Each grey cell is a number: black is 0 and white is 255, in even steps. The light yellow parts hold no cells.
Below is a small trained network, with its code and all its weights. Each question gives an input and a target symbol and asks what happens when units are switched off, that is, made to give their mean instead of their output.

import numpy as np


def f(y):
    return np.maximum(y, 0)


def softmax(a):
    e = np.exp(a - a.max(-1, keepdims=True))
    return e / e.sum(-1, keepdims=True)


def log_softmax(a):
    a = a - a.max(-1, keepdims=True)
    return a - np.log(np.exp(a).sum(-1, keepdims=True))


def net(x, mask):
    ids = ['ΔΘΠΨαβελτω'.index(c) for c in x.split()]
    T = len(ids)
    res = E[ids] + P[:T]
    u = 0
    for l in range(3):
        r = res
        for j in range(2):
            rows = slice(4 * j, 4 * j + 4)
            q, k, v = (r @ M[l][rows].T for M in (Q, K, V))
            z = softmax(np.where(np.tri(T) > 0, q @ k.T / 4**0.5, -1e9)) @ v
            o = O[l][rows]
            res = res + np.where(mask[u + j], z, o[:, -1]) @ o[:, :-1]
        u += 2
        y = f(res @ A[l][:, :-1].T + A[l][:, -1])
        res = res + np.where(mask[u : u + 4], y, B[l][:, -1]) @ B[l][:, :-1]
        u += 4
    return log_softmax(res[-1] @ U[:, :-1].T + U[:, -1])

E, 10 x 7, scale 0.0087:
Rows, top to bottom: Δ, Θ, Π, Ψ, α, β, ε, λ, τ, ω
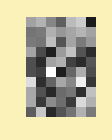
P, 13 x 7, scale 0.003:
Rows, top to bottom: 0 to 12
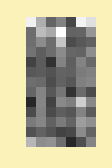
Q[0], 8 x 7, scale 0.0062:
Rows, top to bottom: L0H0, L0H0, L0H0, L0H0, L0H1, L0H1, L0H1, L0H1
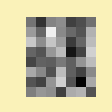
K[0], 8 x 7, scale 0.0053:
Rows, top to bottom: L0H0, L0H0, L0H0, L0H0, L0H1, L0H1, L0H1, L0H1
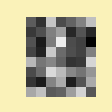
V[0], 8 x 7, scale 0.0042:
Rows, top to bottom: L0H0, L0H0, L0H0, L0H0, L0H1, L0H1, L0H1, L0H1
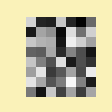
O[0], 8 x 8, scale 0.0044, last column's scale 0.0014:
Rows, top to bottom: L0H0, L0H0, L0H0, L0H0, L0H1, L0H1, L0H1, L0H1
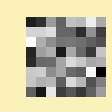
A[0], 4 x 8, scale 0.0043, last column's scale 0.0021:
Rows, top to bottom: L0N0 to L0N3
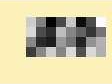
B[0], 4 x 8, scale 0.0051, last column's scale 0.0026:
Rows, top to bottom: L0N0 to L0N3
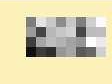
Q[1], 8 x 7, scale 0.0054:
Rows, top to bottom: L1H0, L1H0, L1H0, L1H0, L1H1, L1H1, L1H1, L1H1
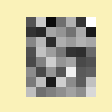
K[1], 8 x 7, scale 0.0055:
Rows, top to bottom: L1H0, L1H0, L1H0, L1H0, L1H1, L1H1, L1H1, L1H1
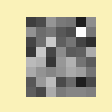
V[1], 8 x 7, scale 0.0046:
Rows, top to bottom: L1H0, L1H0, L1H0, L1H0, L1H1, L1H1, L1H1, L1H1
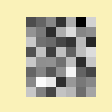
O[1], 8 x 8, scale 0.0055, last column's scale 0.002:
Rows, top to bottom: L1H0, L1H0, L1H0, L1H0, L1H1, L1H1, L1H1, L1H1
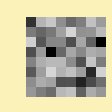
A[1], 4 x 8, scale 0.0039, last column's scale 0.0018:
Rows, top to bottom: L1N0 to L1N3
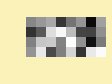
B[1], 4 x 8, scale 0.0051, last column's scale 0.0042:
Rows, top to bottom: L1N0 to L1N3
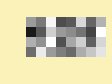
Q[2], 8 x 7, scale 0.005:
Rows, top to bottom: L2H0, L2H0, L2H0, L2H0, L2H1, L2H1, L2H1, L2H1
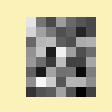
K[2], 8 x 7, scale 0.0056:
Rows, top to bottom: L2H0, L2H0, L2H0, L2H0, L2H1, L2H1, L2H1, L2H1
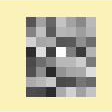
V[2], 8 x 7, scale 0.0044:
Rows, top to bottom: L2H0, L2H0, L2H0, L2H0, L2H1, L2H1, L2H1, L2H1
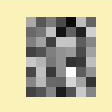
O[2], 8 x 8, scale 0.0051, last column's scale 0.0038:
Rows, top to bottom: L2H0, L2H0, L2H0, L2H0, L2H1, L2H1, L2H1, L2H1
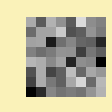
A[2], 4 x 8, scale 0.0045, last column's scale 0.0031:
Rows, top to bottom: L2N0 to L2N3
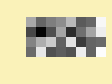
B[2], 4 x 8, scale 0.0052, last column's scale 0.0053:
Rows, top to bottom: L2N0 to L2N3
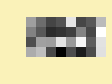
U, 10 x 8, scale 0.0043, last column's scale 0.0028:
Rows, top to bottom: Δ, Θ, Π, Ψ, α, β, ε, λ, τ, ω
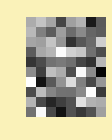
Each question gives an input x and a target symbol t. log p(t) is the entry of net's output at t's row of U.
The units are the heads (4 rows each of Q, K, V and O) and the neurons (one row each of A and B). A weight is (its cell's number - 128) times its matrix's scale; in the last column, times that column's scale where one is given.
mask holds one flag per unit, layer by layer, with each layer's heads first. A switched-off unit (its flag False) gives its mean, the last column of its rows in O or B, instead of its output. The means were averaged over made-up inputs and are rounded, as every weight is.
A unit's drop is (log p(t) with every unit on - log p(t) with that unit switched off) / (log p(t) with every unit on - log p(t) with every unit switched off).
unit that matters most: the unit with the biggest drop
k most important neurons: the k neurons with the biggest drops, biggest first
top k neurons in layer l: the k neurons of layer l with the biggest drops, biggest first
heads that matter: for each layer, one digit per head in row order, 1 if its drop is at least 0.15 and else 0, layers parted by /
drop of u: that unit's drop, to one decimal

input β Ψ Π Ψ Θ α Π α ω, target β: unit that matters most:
L1H0
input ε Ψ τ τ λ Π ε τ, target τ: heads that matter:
10 / 01 / 00
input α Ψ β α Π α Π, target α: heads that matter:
11 / 00 / 01
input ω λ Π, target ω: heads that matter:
01 / 10 / 11
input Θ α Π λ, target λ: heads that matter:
00 / 10 / 00
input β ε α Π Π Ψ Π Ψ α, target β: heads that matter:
11 / 11 / 10
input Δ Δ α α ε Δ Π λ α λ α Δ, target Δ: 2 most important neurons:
(L1N2, L2N3)
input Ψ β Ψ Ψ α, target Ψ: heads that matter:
01 / 11 / 01
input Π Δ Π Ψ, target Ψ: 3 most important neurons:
(L0N0, L0N1, L2N2)
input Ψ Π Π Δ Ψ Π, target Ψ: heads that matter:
00 / 11 / 00
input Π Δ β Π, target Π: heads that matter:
11 / 11 / 01
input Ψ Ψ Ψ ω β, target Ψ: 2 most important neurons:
(L2N2, L2N1)
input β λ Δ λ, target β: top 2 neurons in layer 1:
(L1N3, L1N0)
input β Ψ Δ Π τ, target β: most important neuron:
(L1N0)
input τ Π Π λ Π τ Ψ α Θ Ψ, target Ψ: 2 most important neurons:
(L0N0, L0N1)
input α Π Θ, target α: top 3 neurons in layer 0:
(L0N0, L0N3, L0N2)
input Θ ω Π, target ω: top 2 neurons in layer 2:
(L2N3, L2N2)
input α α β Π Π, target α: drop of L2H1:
0.4
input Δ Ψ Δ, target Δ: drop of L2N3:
0.2
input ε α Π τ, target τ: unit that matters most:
L1H1
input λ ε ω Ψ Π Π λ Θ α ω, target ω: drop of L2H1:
0.1
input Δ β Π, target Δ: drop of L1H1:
0.2
